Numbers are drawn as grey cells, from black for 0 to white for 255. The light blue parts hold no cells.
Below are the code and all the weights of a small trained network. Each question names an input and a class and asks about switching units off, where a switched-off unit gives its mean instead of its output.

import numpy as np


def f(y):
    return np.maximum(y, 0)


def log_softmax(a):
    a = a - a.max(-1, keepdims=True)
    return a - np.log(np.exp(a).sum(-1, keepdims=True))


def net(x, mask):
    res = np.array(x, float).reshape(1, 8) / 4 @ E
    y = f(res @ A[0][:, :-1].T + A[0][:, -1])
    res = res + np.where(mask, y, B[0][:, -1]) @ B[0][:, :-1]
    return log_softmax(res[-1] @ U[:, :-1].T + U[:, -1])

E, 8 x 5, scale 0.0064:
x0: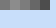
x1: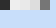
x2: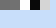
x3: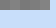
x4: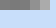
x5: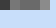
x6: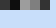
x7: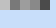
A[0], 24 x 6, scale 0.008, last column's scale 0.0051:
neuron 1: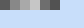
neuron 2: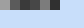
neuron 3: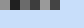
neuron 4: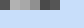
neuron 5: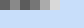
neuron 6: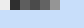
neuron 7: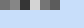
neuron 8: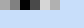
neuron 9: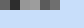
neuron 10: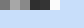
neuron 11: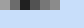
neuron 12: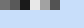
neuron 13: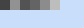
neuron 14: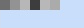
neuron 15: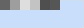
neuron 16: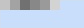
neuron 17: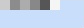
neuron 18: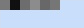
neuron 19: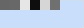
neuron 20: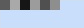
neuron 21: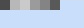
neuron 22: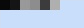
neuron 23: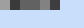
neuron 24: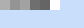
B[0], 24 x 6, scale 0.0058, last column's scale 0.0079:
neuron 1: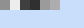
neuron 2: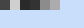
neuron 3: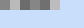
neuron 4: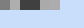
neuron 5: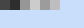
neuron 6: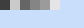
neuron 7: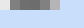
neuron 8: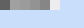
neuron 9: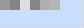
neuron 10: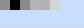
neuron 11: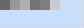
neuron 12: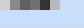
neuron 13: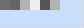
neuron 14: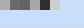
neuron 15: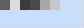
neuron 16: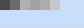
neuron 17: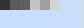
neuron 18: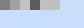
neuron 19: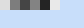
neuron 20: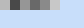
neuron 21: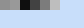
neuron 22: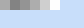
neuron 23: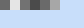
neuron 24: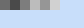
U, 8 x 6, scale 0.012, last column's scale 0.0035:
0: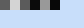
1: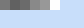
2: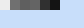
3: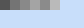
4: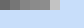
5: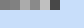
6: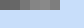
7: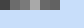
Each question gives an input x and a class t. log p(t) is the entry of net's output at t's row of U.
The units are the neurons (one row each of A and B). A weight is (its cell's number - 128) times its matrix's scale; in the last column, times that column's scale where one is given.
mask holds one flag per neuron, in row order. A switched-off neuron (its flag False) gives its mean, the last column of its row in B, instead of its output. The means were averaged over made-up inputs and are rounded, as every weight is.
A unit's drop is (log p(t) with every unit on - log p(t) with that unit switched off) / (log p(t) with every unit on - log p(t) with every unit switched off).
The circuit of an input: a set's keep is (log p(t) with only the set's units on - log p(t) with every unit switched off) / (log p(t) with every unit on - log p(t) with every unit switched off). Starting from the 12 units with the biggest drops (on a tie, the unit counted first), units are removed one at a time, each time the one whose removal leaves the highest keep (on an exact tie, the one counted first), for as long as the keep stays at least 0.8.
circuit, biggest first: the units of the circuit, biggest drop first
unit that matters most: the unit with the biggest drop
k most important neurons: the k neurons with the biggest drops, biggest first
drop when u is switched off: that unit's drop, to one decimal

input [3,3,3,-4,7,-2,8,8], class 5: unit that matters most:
neuron 22
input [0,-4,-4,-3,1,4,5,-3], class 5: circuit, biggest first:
[neuron 18; neuron 22; neuron 19; neuron 9]
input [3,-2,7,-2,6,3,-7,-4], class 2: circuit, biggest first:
[neuron 19; neuron 14]
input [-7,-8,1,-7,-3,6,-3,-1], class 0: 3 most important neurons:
[neuron 2; neuron 23; neuron 6]
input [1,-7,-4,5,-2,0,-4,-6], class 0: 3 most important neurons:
[neuron 2; neuron 6; neuron 23]
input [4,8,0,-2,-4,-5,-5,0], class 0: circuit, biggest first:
[neuron 15; neuron 21]
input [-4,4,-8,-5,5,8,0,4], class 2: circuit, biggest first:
[neuron 12; neuron 7]
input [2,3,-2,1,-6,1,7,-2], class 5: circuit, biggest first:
[neuron 22; neuron 9; neuron 19; neuron 14]
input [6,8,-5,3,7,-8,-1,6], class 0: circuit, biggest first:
[neuron 15; neuron 1]
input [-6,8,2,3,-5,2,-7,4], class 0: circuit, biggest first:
[neuron 21; neuron 15]
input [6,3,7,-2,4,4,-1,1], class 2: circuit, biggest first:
[neuron 19; neuron 14]
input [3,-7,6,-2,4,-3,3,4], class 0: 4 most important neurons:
[neuron 6; neuron 23; neuron 2; neuron 3]
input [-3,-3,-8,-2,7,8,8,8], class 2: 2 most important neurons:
[neuron 12; neuron 7]
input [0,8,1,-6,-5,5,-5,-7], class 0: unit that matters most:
neuron 21
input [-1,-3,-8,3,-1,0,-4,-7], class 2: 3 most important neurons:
[neuron 12; neuron 7; neuron 20]
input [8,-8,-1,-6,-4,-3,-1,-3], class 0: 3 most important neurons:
[neuron 2; neuron 6; neuron 23]
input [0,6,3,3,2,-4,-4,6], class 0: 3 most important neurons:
[neuron 15; neuron 21; neuron 5]
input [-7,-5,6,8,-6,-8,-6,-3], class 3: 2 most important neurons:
[neuron 16; neuron 8]
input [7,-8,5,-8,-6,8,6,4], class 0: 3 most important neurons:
[neuron 2; neuron 23; neuron 6]
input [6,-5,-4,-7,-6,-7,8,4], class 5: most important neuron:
[neuron 18]
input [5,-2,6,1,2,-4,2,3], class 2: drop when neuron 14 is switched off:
0.3
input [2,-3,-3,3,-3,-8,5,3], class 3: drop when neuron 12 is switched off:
0.0
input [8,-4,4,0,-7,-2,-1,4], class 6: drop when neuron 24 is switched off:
0.1
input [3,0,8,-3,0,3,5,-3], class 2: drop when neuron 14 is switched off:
0.1
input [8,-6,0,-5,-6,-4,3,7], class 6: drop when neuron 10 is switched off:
0.2
